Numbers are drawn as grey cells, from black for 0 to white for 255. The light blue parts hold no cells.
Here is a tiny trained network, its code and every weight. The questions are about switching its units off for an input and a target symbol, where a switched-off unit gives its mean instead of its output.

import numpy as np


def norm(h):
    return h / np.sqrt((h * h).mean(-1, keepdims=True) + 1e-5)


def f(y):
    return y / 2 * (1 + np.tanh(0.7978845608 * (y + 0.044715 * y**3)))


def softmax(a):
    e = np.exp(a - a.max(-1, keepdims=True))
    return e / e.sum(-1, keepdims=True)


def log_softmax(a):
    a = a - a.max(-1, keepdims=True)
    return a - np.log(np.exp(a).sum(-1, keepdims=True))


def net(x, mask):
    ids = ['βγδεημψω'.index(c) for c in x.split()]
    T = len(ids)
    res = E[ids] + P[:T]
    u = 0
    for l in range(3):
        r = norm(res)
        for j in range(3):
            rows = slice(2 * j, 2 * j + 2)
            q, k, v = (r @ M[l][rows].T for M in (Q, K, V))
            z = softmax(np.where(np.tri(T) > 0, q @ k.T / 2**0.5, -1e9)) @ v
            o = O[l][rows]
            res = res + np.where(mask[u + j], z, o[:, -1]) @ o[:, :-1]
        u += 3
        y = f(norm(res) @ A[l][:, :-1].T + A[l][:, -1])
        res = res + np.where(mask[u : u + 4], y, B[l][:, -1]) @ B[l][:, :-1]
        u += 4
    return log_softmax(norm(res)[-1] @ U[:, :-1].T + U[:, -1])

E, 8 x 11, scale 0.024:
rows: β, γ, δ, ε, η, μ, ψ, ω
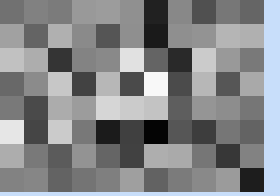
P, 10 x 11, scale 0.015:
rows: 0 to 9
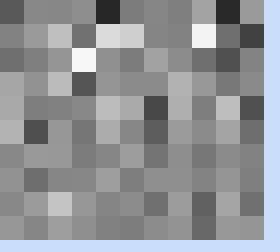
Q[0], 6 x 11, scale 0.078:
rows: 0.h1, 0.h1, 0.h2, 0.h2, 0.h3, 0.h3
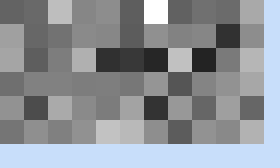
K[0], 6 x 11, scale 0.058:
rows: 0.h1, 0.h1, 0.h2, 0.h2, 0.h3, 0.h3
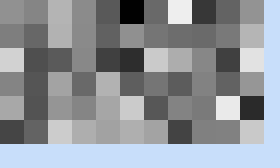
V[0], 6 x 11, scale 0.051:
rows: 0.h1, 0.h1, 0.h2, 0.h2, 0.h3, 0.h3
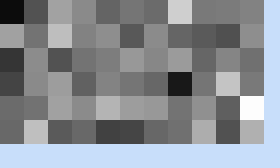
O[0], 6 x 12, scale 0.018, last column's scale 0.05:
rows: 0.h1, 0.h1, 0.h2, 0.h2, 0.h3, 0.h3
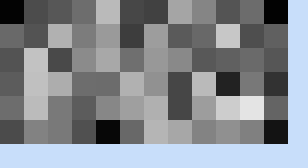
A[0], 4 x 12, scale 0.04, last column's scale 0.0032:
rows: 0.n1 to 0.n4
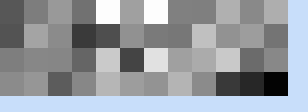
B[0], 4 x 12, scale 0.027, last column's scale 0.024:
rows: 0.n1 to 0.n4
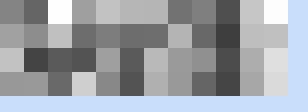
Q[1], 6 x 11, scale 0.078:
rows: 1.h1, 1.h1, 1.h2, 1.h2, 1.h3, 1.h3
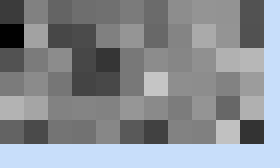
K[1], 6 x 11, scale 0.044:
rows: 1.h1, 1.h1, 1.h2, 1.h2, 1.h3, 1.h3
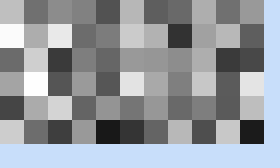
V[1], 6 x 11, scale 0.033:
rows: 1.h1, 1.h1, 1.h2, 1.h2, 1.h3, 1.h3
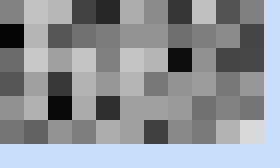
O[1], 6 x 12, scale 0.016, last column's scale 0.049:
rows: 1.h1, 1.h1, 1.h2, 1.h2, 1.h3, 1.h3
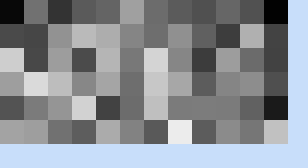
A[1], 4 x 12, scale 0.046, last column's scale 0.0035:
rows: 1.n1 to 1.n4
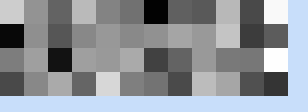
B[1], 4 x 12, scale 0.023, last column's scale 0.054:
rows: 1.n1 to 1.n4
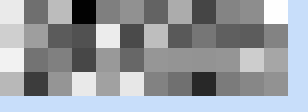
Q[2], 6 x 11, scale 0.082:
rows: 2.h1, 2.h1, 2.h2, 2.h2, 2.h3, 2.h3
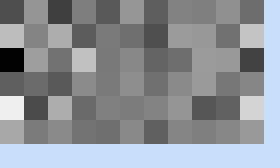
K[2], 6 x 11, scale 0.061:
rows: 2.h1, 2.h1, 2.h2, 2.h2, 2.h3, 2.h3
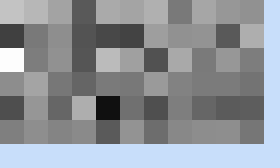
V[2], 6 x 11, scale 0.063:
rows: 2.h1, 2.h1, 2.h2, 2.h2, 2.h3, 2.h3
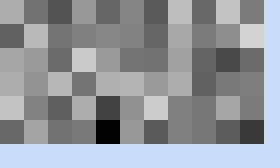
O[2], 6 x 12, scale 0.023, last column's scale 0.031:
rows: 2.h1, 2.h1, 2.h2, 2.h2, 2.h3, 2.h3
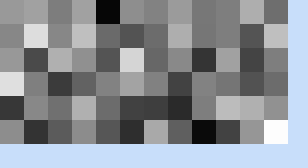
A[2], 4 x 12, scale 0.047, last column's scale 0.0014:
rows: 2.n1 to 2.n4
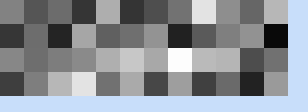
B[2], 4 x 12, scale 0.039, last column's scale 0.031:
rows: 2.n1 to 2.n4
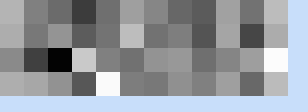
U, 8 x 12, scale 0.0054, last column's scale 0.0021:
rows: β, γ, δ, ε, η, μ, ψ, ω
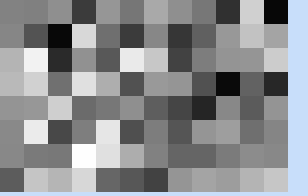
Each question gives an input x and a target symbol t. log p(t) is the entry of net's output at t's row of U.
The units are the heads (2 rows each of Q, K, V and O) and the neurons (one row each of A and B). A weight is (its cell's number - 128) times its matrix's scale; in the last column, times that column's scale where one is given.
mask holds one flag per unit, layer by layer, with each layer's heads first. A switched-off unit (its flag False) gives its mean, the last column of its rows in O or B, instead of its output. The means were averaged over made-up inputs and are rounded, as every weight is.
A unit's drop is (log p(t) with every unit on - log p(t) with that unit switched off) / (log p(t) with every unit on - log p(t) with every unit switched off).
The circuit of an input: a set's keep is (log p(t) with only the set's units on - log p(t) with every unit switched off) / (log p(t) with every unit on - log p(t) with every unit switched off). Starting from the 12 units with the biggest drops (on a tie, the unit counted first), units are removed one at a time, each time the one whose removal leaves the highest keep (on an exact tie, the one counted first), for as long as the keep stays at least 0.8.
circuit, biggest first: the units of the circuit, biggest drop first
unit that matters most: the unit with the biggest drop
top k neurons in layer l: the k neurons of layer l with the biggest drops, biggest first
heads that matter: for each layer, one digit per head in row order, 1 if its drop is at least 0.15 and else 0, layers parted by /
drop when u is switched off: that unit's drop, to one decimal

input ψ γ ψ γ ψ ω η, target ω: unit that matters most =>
0.h3
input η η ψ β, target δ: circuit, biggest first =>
(2.h2 2.h3)
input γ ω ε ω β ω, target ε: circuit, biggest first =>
(0.h3 0.n4 0.h2)
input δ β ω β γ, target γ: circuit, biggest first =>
(2.h3 0.h3 1.h3 0.n1)
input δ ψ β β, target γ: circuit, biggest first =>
(2.h3 0.h3 1.h1 1.h3)
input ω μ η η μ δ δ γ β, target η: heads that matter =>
001 / 001 / 011
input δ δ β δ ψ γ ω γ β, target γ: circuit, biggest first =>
(2.h3 0.h3 1.h3 0.n1)
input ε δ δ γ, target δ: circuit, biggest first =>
(2.h2 0.h1)
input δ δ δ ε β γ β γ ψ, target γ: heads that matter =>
001 / 000 / 001
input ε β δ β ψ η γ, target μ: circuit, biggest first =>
(0.h3 2.h2 2.h3)
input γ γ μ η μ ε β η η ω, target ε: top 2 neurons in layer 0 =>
(0.n4 0.n2)
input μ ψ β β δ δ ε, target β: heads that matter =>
101 / 000 / 000
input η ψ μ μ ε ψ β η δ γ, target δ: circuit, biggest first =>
(0.h1 2.h2)
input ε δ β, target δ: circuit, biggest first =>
(2.h2 0.h1)
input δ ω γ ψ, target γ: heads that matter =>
011 / 000 / 001
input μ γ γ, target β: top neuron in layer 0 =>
(0.n1)
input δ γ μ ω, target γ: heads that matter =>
101 / 101 / 001
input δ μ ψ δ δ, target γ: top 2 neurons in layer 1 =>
(1.n1 1.n3)
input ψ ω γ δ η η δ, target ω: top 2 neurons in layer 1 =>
(1.n1 1.n3)
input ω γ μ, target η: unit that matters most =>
2.h2
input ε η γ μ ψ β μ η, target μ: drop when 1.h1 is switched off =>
0.2
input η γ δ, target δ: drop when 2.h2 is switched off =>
0.2
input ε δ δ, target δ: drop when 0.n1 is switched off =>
0.3
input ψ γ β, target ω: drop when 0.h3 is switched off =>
0.6
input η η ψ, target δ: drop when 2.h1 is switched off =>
0.2
